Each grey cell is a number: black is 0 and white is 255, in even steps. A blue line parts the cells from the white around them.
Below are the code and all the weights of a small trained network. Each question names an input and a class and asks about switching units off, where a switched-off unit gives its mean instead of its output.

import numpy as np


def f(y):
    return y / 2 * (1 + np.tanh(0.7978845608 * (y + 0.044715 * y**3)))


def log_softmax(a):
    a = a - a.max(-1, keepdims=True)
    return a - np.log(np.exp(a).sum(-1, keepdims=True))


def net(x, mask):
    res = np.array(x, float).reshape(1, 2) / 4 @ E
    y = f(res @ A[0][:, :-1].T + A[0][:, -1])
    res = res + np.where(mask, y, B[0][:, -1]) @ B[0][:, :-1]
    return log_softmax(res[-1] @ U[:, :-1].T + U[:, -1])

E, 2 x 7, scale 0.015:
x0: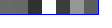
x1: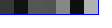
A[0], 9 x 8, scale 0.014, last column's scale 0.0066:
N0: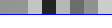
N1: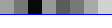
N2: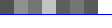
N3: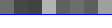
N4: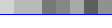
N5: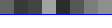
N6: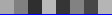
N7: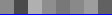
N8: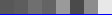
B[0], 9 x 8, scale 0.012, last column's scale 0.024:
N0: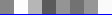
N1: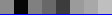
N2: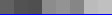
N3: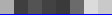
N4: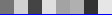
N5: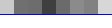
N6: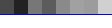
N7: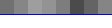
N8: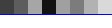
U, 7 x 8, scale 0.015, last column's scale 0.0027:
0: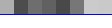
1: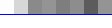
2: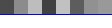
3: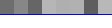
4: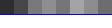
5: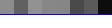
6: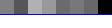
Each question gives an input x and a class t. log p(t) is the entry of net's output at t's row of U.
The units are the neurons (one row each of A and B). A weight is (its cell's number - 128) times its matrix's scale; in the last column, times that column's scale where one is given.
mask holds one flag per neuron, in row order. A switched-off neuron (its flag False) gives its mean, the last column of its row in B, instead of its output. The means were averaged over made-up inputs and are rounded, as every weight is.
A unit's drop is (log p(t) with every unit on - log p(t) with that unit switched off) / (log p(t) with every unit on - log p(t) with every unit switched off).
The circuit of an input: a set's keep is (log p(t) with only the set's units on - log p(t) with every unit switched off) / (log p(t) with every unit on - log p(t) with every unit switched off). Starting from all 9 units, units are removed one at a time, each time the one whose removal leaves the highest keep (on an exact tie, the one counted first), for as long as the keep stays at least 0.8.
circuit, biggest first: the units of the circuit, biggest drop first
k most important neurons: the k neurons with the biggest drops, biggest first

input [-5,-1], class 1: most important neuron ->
(N8)
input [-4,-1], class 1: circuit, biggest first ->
(N8 N6)
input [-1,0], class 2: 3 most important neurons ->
(N4 N5 N3)
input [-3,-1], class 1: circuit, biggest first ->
(N8 N6)
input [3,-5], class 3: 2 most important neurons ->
(N4 N8)
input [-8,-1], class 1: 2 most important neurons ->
(N6 N4)
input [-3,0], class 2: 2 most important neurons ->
(N4 N5)
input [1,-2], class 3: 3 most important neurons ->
(N8 N3 N1)
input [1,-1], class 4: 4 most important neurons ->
(N5 N3 N0 N4)
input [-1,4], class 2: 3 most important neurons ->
(N8 N3 N1)
